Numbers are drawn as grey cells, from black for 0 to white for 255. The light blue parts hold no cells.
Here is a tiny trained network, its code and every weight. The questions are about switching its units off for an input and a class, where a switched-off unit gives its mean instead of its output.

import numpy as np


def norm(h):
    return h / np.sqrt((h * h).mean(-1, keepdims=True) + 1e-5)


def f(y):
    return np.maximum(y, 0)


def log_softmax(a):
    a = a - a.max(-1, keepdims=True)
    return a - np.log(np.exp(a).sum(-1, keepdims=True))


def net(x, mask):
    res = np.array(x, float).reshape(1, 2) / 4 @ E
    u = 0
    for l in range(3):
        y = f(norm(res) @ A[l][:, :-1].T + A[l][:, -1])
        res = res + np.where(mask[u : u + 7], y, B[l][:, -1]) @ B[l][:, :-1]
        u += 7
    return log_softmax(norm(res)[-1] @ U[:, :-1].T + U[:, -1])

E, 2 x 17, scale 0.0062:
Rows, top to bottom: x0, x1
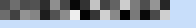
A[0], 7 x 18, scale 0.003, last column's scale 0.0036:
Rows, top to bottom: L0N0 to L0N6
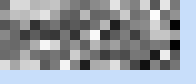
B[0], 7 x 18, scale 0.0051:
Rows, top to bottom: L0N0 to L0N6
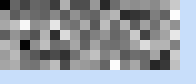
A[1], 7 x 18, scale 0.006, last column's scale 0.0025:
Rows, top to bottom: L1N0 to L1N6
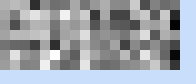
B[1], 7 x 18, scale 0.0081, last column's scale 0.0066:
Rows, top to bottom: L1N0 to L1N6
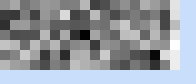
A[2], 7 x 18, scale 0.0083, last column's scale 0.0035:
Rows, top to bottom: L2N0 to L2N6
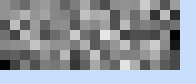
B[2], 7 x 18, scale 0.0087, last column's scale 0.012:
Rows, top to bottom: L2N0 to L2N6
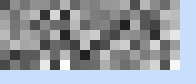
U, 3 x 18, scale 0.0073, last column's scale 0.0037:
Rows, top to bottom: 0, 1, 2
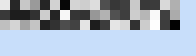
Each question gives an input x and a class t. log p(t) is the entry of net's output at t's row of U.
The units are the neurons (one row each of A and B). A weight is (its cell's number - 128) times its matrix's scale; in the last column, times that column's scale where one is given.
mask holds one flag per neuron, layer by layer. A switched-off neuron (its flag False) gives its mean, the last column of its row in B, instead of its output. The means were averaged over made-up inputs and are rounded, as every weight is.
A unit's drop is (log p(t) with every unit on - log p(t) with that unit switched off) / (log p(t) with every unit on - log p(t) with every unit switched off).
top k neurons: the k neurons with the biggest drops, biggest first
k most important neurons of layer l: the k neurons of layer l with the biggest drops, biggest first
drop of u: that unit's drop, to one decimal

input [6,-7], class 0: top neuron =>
L1N5
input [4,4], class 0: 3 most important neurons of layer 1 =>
L1N3; L1N1; L1N2
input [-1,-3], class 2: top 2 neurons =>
L0N1; L0N0
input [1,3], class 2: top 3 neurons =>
L1N0; L1N5; L0N1
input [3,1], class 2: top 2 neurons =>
L1N0; L1N1
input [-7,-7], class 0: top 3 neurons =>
L1N5; L1N6; L0N3
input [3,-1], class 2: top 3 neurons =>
L0N3; L1N1; L1N3
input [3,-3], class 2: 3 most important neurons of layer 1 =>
L1N1; L1N3; L1N5
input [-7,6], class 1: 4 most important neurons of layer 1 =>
L1N1; L1N5; L1N3; L1N6
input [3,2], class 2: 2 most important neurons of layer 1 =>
L1N1; L1N0
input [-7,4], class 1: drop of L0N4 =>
0.0
